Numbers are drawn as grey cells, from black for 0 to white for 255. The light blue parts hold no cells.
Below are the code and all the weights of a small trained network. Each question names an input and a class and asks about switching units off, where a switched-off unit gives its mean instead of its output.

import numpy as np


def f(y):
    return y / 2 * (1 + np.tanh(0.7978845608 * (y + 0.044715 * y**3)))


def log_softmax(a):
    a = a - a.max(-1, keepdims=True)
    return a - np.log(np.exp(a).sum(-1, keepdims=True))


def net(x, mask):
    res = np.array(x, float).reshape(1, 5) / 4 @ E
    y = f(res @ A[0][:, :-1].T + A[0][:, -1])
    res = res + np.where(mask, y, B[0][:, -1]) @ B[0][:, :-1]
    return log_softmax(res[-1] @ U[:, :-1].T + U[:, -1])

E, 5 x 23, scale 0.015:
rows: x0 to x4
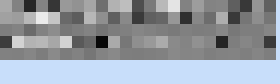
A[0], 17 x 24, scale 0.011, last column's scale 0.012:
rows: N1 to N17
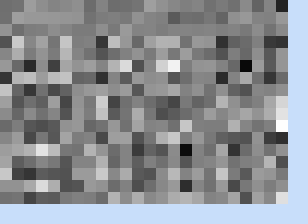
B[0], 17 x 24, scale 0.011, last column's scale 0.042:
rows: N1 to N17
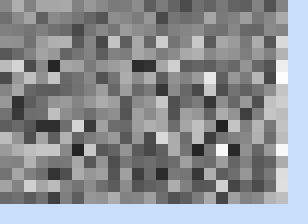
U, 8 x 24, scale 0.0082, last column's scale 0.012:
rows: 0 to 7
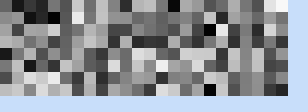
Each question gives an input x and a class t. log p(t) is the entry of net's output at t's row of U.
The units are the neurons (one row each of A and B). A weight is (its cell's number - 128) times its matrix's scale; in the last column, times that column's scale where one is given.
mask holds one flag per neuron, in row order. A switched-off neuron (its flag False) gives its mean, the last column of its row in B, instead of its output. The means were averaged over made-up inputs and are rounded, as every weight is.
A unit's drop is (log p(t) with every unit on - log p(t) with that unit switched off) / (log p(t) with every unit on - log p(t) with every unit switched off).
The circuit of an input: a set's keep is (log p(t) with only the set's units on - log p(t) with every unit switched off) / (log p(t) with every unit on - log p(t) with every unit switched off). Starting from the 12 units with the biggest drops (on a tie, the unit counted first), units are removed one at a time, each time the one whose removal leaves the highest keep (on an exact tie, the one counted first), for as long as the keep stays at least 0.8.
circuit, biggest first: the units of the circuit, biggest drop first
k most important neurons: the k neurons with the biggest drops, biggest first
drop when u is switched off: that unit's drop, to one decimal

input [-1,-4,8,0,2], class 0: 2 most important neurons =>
[N7, N6]
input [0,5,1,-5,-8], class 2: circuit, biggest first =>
[N9]
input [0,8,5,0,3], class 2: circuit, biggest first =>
[N7, N6]
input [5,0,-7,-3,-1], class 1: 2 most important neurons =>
[N13, N16]
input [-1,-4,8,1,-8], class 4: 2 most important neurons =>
[N6, N9]
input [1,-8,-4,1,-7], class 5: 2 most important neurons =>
[N15, N8]
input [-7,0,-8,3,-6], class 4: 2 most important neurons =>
[N13, N16]
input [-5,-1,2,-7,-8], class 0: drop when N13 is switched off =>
0.2
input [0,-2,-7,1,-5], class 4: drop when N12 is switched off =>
0.1
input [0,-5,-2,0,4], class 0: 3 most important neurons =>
[N7, N6, N15]
